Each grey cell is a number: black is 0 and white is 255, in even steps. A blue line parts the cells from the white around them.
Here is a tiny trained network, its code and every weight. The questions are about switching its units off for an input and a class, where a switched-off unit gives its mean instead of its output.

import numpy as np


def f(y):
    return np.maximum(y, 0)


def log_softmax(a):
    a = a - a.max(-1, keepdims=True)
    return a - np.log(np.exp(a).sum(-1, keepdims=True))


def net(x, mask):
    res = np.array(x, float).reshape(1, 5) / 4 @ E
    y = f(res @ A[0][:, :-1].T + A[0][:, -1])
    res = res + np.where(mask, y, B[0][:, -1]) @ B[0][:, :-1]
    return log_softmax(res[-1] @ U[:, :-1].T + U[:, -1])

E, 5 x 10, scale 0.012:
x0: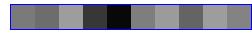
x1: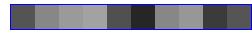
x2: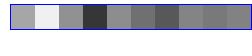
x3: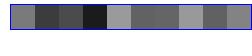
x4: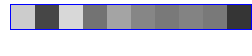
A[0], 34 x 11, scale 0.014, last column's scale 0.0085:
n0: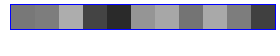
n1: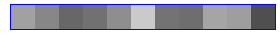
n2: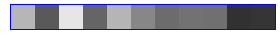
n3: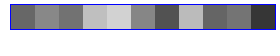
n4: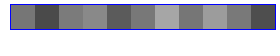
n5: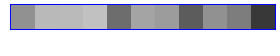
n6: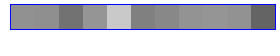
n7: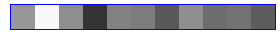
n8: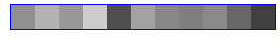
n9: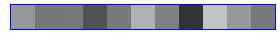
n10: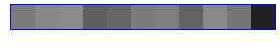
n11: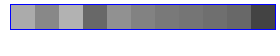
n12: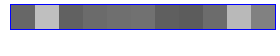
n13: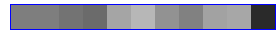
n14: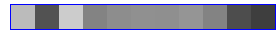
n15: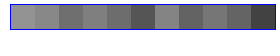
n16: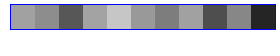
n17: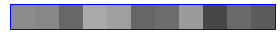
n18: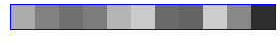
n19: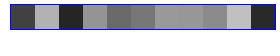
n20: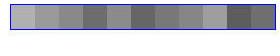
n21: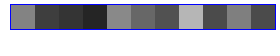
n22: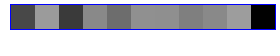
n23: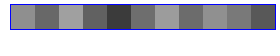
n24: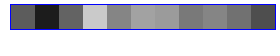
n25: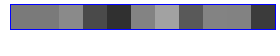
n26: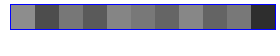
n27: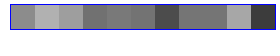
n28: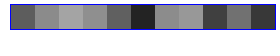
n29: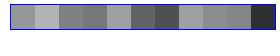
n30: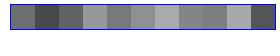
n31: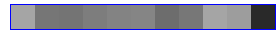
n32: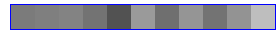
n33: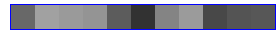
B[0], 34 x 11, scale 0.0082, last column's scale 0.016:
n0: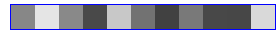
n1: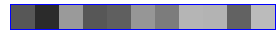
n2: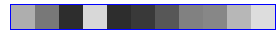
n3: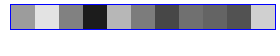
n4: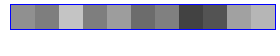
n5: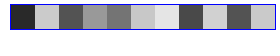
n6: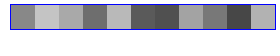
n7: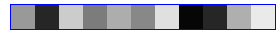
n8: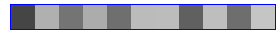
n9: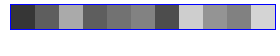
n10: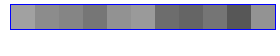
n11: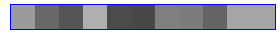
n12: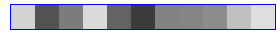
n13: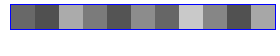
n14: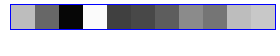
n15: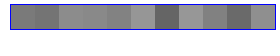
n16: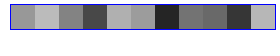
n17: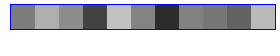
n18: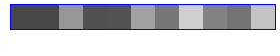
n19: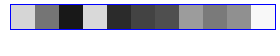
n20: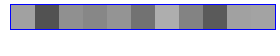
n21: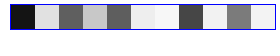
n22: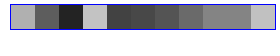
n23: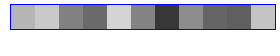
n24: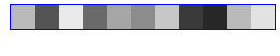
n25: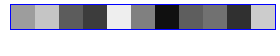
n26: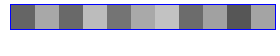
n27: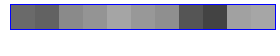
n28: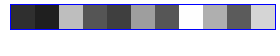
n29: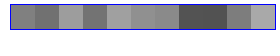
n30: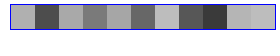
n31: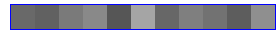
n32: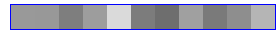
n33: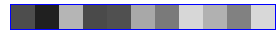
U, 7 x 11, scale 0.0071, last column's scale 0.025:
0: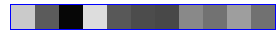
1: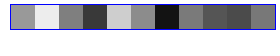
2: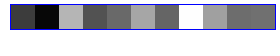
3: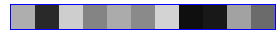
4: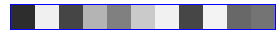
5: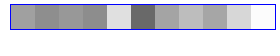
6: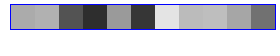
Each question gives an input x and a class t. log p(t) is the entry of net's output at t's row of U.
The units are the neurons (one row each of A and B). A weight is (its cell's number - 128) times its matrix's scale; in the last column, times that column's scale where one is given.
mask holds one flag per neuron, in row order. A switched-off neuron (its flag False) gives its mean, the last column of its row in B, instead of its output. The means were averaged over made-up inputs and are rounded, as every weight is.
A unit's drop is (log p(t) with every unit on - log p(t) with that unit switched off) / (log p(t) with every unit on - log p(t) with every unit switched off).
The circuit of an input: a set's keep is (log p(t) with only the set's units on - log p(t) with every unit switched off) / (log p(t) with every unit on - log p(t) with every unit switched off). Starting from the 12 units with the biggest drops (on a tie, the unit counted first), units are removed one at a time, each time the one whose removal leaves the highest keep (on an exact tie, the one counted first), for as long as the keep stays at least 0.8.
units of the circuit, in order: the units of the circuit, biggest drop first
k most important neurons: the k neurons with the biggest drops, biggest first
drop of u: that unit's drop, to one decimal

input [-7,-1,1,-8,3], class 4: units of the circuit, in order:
(n5)
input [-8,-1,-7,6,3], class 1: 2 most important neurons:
(n3; n16)
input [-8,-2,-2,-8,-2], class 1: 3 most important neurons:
(n3; n21; n16)
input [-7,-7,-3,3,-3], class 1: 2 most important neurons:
(n3; n16)
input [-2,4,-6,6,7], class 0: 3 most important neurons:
(n2; n14; n7)
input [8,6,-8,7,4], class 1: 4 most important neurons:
(n25; n23; n0; n7)
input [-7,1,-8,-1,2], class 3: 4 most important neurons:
(n24; n30; n25; n0)
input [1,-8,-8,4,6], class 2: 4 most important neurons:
(n18; n9; n7; n1)
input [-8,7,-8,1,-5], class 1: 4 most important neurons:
(n3; n17; n7; n16)
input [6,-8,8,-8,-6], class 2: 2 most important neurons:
(n9; n1)
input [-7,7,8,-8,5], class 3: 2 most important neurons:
(n7; n21)
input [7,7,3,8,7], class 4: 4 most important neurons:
(n21; n26; n19; n12)
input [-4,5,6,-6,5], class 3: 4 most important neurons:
(n7; n21; n19; n20)
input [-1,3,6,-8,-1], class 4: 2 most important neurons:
(n5; n8)
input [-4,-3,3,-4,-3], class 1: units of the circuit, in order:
(n16)
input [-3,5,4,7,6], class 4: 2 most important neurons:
(n21; n19)
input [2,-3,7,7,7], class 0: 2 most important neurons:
(n2; n14)
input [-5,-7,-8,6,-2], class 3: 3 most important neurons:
(n24; n30; n28)
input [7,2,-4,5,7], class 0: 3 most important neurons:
(n14; n2; n3)
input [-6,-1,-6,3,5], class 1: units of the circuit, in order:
(n3)
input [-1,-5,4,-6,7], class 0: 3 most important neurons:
(n2; n14; n21)
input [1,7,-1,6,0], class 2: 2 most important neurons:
(n28; n33)
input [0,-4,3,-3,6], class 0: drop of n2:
0.1
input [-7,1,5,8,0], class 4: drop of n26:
0.2
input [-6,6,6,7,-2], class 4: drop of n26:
0.1
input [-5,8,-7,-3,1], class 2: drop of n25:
0.0
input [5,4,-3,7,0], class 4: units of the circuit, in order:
(n21)
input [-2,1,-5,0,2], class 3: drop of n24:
0.1
